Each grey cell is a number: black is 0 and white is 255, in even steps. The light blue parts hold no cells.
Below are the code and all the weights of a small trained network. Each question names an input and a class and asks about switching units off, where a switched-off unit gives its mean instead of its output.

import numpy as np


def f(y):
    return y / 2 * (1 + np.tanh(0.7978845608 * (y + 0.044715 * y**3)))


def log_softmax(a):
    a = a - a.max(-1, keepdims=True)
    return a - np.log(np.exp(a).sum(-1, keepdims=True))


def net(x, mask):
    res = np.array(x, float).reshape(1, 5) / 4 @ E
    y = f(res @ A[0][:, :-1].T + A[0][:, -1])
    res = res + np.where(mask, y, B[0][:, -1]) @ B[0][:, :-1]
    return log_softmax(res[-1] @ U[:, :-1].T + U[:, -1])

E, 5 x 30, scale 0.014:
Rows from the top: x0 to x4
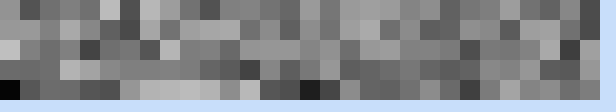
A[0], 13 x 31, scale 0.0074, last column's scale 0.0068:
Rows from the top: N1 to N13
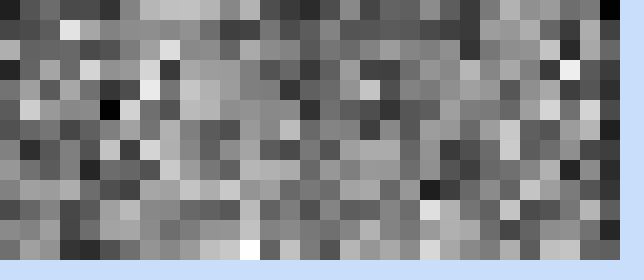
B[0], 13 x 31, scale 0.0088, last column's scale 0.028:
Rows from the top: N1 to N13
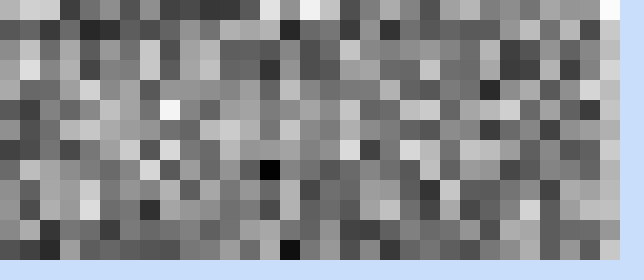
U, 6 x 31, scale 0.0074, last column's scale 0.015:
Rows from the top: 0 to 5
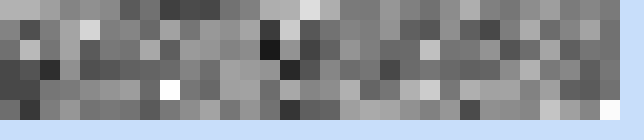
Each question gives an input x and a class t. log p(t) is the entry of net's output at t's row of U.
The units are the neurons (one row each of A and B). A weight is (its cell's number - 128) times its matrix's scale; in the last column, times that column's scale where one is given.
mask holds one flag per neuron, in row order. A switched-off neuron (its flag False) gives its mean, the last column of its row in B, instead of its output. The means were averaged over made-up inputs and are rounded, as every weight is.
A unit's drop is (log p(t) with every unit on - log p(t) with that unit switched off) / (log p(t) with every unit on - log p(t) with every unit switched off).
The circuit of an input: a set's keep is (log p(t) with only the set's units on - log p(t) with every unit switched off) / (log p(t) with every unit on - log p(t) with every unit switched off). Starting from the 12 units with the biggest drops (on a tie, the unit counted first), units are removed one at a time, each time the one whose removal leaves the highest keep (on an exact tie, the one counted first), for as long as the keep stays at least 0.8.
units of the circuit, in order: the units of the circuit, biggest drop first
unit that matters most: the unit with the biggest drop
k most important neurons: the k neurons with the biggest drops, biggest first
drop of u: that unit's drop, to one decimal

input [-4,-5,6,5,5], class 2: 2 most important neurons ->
[N3; N9]
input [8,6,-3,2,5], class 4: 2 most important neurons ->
[N8; N11]
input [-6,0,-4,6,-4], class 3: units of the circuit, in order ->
[N1; N2]
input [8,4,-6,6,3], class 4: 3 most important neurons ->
[N8; N13; N3]
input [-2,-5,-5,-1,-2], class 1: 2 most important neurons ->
[N1; N3]
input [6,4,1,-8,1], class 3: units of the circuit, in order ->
[N13]
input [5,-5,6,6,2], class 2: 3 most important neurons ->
[N9; N3; N13]
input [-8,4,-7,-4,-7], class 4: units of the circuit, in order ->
[N1; N6]
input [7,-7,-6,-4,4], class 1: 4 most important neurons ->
[N11; N7; N6; N3]
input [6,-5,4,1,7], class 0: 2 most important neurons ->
[N1; N6]
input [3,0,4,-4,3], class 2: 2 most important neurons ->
[N2; N3]
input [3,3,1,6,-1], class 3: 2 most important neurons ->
[N1; N2]
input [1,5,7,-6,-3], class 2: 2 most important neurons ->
[N1; N9]
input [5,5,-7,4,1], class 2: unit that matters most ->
N4
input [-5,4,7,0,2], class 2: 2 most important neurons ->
[N3; N9]
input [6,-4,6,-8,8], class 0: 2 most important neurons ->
[N1; N2]
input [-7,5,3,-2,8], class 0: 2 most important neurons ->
[N1; N8]
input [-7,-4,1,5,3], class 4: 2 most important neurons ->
[N6; N13]
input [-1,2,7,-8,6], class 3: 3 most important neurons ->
[N13; N4; N12]
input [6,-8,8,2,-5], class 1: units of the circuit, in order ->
[N1]
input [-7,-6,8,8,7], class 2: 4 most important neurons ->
[N3; N9; N13; N8]
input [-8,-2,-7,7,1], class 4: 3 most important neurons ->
[N6; N13; N3]
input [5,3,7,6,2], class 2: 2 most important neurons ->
[N9; N3]
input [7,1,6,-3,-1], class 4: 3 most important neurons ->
[N8; N4; N2]
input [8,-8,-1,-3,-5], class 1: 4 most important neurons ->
[N1; N6; N11; N7]
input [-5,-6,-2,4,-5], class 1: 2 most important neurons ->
[N1; N8]
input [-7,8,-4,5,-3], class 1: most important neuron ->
[N8]
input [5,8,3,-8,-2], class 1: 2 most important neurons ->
[N10; N5]
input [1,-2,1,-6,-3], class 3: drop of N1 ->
0.7
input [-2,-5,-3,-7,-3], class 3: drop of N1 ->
0.4
